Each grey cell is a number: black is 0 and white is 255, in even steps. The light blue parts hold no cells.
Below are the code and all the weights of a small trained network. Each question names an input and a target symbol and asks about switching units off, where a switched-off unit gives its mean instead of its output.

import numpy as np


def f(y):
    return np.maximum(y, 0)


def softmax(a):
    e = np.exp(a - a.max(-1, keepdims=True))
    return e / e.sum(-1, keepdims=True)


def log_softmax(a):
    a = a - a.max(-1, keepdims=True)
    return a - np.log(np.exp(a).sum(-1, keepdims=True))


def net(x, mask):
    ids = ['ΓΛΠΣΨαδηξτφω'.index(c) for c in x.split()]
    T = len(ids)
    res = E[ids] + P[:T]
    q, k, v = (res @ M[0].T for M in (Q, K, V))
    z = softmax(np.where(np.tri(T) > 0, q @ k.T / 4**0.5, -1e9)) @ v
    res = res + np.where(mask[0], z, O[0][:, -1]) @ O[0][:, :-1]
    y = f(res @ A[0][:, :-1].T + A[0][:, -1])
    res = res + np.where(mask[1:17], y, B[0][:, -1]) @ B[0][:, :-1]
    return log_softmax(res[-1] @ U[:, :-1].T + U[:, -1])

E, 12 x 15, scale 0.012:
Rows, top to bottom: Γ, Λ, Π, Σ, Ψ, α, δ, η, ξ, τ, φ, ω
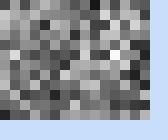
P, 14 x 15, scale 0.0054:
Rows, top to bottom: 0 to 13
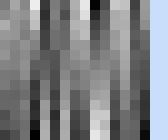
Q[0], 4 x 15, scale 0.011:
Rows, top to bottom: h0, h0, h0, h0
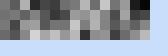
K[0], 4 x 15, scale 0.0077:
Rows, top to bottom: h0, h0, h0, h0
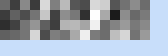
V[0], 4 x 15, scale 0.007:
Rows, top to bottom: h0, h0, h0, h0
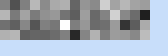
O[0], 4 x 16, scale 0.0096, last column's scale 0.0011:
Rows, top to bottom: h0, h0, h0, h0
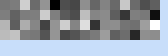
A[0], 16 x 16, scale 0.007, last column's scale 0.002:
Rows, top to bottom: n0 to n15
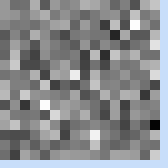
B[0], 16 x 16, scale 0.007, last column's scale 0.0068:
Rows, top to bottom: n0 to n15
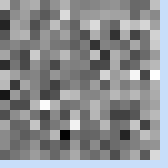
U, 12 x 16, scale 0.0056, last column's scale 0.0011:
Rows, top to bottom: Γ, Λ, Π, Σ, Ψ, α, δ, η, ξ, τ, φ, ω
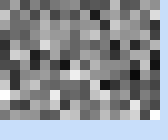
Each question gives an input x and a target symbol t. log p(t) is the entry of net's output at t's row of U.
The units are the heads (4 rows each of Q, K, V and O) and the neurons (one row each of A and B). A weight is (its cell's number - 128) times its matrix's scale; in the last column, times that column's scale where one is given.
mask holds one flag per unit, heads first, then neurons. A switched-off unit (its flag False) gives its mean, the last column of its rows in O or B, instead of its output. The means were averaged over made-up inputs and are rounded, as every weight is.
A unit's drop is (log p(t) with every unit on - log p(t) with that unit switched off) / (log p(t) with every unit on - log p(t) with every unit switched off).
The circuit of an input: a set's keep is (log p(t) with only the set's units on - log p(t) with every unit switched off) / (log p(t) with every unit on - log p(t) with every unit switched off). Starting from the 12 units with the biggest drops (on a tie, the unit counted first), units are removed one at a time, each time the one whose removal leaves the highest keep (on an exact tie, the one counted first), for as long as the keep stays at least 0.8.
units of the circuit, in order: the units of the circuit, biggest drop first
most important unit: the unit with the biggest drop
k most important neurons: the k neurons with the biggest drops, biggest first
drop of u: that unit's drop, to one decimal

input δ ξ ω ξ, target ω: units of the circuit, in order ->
h0, n9
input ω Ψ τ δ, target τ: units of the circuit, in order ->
h0, n0
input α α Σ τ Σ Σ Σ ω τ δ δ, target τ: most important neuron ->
n6
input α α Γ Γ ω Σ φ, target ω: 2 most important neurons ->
n7, n9
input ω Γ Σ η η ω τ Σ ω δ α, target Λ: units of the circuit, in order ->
h0, n4
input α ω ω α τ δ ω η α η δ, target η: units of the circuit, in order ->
h0, n7
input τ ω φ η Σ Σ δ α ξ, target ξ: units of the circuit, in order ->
h0, n8, n14
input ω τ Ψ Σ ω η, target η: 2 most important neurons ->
n7, n11
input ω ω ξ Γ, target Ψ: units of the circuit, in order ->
n3, h0, n10
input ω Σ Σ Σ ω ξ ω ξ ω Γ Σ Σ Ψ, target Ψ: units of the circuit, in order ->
n3, h0
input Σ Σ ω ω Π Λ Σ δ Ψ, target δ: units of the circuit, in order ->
h0, n13, n7
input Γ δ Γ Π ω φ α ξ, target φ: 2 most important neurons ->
n13, n7
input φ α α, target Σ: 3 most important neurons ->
n2, n10, n5
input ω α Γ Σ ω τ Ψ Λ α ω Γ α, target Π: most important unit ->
n5
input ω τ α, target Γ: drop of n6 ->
0.4
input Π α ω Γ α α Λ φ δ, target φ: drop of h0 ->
1.2
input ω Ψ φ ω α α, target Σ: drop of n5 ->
0.1
